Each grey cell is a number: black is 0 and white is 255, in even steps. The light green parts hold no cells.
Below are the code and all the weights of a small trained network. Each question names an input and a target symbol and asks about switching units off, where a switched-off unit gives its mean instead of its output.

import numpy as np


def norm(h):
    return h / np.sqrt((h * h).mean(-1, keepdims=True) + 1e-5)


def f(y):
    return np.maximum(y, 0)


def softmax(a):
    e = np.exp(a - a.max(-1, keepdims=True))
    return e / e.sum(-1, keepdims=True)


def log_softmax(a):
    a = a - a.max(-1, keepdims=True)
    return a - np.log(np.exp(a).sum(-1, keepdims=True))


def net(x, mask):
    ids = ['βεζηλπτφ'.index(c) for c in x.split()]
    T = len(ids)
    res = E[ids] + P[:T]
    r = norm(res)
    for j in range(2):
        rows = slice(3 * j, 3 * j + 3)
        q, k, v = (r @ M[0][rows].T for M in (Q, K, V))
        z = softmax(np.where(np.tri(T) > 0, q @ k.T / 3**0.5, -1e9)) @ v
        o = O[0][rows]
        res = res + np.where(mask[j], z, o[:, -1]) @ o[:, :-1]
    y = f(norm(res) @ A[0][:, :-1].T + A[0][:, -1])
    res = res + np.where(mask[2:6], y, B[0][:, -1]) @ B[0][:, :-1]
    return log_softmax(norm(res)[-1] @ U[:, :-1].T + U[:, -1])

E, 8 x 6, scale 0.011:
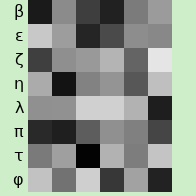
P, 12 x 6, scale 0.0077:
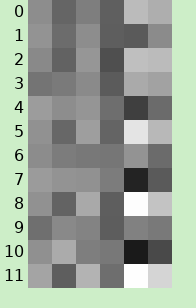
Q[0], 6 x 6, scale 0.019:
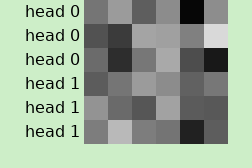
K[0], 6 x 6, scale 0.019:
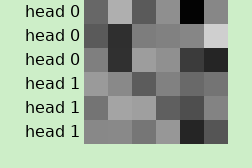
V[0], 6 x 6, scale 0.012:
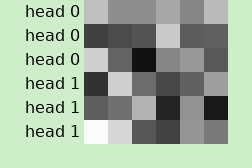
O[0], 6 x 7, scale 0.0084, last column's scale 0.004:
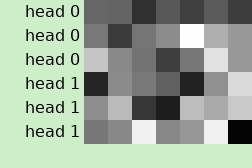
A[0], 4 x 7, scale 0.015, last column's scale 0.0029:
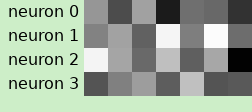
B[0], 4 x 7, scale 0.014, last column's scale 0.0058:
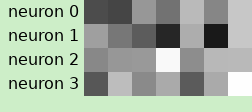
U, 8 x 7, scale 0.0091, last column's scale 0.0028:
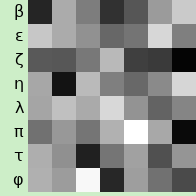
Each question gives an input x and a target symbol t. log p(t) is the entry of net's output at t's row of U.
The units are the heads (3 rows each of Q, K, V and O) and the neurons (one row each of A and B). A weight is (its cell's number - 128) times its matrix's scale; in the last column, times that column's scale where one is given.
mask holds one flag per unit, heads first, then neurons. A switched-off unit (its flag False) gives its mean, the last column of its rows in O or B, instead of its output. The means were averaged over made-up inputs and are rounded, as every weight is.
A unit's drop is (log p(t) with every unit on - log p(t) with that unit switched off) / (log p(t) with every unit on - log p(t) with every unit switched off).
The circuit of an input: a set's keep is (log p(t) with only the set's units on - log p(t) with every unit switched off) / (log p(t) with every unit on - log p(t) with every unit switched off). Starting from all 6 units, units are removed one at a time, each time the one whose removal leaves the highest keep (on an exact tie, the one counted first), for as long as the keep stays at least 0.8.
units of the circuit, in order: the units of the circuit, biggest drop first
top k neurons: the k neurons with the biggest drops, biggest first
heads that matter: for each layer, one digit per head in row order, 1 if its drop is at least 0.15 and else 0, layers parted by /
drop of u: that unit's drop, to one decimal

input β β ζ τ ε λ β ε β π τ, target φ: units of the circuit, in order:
(head 1; neuron 1)
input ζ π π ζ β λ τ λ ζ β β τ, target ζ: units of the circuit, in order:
(head 1)
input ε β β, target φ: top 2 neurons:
(neuron 1; neuron 3)
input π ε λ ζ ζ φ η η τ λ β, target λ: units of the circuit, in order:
(head 0; head 1)
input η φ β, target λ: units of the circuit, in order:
(head 1; head 0)
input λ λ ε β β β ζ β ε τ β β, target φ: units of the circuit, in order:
(head 1; neuron 1)
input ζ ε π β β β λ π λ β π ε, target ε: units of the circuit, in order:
(head 0; neuron 2)
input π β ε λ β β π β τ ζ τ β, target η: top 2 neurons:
(neuron 3; neuron 0)
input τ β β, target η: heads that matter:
01
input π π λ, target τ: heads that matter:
11
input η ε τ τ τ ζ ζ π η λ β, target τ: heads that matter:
01
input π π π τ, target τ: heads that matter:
00
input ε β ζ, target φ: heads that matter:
01
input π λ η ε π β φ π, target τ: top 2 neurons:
(neuron 2; neuron 0)
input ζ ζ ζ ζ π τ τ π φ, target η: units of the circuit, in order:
(head 1)
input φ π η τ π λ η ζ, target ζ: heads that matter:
10
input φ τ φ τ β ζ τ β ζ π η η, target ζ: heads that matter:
11
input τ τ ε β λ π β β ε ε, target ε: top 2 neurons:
(neuron 2; neuron 1)
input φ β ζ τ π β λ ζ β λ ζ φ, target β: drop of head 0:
0.1
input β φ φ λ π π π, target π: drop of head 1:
-0.1
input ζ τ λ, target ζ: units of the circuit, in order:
(head 0)
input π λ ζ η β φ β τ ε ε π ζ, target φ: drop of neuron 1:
0.6
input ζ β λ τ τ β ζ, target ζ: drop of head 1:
0.1
